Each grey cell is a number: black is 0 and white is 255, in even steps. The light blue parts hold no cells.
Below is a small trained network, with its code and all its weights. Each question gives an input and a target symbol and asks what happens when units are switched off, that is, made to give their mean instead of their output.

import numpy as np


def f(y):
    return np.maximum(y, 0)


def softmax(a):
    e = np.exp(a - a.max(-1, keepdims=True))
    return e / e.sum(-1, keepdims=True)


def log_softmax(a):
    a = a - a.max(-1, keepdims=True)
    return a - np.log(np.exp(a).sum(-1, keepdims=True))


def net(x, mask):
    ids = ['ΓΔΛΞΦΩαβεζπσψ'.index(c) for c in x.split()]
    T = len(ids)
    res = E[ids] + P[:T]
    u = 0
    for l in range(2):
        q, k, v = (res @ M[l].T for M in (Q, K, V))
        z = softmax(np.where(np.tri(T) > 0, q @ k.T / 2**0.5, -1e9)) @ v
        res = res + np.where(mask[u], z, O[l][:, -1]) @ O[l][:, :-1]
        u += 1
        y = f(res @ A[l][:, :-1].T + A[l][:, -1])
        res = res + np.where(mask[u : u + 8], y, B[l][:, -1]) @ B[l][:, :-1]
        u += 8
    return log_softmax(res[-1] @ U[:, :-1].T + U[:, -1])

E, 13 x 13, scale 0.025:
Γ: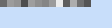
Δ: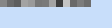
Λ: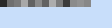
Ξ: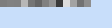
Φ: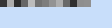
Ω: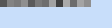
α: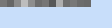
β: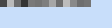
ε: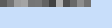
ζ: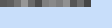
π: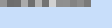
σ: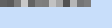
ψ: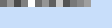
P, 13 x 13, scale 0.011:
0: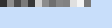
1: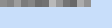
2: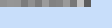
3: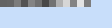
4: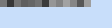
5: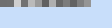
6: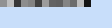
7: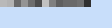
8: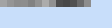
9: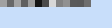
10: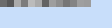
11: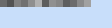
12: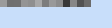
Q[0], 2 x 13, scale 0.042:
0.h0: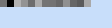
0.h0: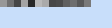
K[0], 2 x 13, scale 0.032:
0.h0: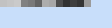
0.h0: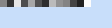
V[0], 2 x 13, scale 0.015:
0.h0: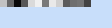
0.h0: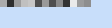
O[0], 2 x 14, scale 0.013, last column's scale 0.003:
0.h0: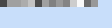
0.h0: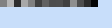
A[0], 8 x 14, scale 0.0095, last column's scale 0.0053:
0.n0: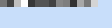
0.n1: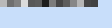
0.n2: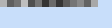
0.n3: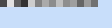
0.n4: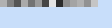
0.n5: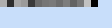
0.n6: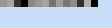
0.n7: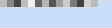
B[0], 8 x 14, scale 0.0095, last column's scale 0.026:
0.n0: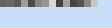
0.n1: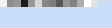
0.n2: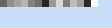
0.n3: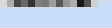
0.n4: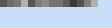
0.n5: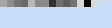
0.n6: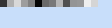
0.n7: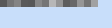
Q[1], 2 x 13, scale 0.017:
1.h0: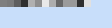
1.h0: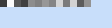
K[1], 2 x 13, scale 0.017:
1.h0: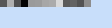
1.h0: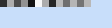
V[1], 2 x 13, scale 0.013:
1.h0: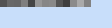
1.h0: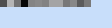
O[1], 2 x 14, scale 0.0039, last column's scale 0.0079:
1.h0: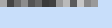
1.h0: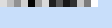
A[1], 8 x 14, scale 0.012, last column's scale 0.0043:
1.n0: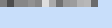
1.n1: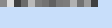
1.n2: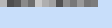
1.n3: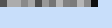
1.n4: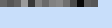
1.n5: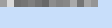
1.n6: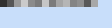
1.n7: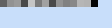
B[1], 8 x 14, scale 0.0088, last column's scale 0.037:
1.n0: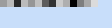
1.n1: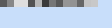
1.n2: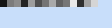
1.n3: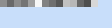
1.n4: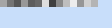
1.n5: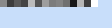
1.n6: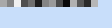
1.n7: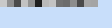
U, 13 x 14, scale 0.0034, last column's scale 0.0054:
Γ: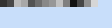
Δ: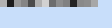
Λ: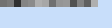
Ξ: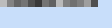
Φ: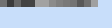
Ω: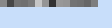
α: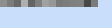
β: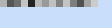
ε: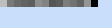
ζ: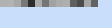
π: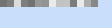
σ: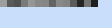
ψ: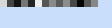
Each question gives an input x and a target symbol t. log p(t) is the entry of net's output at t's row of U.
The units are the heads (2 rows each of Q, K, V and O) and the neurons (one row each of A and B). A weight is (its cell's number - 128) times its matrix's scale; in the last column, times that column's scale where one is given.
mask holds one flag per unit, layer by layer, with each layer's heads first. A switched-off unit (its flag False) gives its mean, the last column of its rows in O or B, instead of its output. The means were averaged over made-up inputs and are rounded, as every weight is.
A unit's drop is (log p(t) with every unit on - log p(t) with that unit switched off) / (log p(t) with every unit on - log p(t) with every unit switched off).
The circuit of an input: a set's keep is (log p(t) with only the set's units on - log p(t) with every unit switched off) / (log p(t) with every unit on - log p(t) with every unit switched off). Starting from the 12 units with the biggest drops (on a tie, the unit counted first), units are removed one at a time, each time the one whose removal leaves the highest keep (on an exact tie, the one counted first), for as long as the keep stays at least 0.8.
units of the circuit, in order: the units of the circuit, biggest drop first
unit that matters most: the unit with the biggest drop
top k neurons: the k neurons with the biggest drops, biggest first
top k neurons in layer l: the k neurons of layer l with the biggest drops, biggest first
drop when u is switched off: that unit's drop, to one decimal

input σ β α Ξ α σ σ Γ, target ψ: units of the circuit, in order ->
[0.n6 0.n3]
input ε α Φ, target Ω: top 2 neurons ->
[1.n3 0.n6]
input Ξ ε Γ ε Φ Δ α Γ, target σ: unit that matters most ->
1.n3
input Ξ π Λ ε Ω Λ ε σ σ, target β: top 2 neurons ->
[1.n5 0.n5]
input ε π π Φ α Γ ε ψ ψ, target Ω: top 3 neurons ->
[1.n3 0.n6 0.n1]
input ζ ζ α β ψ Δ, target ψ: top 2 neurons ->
[0.n1 0.n6]
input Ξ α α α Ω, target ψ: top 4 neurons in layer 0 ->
[0.n1 0.n6 0.n2 0.n4]
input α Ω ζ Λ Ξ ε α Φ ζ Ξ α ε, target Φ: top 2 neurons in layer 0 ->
[0.n6 0.n2]
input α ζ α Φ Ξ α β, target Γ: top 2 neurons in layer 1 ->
[1.n1 1.n5]
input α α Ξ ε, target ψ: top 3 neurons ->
[0.n1 0.n6 0.n0]
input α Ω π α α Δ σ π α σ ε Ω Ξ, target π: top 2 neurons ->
[0.n1 0.n2]
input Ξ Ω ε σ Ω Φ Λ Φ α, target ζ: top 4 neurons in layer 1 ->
[1.n0 1.n5 1.n6 1.n2]
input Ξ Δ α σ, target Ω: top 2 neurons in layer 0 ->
[0.n5 0.n1]
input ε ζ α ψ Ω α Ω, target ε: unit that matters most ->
0.n1
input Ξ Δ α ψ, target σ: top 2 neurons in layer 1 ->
[1.n3 1.n7]
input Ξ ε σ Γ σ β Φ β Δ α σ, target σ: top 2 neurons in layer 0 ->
[0.n5 0.n2]
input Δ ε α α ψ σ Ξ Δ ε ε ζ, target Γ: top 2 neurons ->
[0.n3 0.n1]
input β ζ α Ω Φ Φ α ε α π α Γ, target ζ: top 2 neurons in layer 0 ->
[0.n2 0.n3]
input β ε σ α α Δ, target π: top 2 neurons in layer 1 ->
[1.n0 1.n1]
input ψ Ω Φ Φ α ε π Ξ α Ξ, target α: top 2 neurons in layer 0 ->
[0.n1 0.n4]
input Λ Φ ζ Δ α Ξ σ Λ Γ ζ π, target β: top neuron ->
[1.n5]
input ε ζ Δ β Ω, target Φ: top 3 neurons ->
[0.n6 0.n2 1.n2]
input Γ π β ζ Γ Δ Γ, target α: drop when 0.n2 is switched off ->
-0.1
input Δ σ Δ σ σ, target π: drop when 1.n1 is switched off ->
0.2
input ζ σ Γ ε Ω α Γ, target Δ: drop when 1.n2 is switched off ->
0.3
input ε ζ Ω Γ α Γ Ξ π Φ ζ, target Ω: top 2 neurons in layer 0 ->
[0.n5 0.n1]
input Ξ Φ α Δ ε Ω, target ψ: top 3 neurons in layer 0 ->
[0.n1 0.n6 0.n2]
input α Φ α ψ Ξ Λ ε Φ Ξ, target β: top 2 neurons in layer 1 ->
[1.n5 1.n4]
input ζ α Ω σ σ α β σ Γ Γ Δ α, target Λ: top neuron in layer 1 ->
[1.n0]
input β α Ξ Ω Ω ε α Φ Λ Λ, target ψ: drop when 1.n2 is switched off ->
0.2
